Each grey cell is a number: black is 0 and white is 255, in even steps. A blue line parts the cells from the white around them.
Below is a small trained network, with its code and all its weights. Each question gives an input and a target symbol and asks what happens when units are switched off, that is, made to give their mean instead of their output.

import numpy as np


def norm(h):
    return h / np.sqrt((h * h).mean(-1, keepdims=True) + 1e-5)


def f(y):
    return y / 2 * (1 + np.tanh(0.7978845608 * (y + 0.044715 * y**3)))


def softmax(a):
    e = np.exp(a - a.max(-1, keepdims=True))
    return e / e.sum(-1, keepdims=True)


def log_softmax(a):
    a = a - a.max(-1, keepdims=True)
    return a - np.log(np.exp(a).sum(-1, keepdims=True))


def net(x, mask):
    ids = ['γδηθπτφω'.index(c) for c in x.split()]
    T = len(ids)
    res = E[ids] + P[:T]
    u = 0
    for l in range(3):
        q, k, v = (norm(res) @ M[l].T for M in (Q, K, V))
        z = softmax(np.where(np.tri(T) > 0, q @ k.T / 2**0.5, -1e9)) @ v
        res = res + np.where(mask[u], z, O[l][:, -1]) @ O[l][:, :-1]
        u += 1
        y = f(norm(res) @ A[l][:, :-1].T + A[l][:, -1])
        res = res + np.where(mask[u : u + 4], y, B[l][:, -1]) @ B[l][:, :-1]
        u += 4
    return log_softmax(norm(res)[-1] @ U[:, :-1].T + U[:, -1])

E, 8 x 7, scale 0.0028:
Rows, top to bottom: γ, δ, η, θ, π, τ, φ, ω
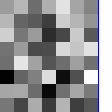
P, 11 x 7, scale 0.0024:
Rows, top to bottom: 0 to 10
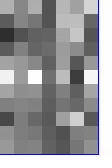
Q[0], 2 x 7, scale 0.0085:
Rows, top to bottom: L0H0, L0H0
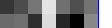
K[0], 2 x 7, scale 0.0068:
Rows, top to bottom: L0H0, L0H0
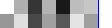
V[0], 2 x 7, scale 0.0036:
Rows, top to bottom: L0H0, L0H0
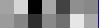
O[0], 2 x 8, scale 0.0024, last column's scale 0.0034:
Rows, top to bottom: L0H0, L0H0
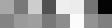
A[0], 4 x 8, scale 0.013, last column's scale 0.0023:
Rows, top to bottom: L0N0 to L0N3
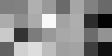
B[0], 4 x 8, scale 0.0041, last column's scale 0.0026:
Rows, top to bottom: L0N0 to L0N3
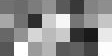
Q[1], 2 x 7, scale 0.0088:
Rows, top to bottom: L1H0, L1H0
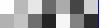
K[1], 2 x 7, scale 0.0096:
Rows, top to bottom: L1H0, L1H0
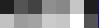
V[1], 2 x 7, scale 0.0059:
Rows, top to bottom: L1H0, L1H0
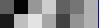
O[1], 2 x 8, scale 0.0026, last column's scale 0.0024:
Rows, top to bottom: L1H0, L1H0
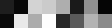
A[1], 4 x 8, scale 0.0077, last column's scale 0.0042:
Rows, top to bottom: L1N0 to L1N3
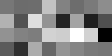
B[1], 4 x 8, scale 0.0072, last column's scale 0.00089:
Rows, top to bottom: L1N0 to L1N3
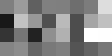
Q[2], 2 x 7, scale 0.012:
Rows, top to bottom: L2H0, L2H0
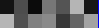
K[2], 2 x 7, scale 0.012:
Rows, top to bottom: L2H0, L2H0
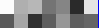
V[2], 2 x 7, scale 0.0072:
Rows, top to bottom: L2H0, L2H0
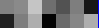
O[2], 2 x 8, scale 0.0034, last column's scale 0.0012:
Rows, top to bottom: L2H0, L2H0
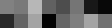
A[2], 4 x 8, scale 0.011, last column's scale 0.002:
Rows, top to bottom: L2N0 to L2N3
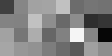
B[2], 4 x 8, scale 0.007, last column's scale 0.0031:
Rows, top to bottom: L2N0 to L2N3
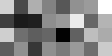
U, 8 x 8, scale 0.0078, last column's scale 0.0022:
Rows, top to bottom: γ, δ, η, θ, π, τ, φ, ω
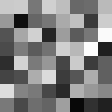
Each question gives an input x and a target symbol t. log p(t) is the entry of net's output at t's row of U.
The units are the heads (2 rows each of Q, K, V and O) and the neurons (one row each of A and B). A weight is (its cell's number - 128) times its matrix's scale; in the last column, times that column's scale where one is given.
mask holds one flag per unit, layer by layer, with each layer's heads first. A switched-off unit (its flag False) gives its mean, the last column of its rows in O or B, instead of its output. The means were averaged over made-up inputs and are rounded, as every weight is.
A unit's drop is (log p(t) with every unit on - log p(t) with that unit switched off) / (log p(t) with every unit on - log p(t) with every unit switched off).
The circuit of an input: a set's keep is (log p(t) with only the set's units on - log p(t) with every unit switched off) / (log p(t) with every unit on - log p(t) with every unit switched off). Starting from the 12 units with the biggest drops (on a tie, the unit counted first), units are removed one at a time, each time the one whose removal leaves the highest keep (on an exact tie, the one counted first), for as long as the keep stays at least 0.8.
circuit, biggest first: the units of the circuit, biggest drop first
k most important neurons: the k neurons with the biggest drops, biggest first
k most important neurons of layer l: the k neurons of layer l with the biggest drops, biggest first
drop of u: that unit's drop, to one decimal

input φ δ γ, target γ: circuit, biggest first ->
[L0N1; L0N3; L2N1]
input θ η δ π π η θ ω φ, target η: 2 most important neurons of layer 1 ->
[L1N1; L1N2]
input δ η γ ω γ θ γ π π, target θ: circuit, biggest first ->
[L2H0; L0H0; L0N3]
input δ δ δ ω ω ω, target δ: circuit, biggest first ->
[L1N2; L2H0; L0N2; L2N1]
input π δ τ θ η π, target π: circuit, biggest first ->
[L1N2; L2N1; L0N3]
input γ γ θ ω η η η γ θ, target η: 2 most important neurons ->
[L0N1; L1N2]
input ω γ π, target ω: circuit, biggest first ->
[L0H0; L1H0; L0N3]
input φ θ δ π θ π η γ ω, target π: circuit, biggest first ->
[L1H0]
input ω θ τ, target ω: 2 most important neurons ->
[L0N3; L1N3]
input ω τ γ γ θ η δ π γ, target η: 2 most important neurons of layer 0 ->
[L0N1; L0N3]
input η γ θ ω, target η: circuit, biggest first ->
[L1N1; L2H0]
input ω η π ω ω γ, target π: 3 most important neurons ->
[L2N3; L0N1; L1N2]
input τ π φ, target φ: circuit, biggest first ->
[L0H0; L2N2; L0N3]
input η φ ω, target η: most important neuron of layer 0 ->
[L0N3]
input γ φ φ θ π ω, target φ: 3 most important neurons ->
[L0N2; L1N1; L0N3]
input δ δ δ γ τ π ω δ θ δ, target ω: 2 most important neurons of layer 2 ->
[L2N0; L2N1]
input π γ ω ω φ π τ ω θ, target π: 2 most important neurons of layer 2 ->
[L2N0; L2N2]
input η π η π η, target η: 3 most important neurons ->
[L1N1; L0N1; L0N3]
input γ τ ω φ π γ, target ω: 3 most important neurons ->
[L0N3; L0N2; L1N2]
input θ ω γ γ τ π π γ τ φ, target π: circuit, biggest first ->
[L2N0]
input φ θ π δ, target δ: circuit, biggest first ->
[L0N2; L2N1; L1N2]
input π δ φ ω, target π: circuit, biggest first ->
[L1H0; L0N2]
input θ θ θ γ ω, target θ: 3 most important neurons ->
[L1N2; L0N3; L0N2]
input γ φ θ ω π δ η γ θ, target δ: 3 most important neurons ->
[L0N3; L1N2; L0N2]
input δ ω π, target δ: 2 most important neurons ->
[L0N2; L2N1]
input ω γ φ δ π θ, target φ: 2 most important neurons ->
[L1N2; L0N2]
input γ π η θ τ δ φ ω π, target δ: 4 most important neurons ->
[L1N2; L2N1; L0N2; L0N3]
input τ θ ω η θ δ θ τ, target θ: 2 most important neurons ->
[L0N3; L0N2]
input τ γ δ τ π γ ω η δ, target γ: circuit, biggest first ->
[L2H0]
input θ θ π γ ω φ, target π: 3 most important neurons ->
[L2N3; L2N0; L2N2]
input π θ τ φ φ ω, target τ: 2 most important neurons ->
[L0N2; L0N1]
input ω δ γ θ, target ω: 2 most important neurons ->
[L0N3; L1N2]
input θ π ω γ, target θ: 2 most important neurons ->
[L0N3; L0N2]
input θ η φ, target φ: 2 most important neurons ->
[L2N2; L0N1]
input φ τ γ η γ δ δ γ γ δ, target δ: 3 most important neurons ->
[L0N2; L2N1; L1N2]
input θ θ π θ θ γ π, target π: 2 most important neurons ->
[L0N3; L1N2]
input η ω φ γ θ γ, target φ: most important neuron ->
[L0N2]
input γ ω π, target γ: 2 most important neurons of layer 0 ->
[L0N1; L0N2]
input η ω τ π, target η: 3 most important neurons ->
[L1N1; L0N3; L2N1]
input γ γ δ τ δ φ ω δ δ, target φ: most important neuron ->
[L1N2]
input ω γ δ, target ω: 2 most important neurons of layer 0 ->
[L0N3; L0N1]
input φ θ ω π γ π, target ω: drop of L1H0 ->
0.8
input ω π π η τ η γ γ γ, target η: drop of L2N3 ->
0.2
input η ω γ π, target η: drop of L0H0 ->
0.9
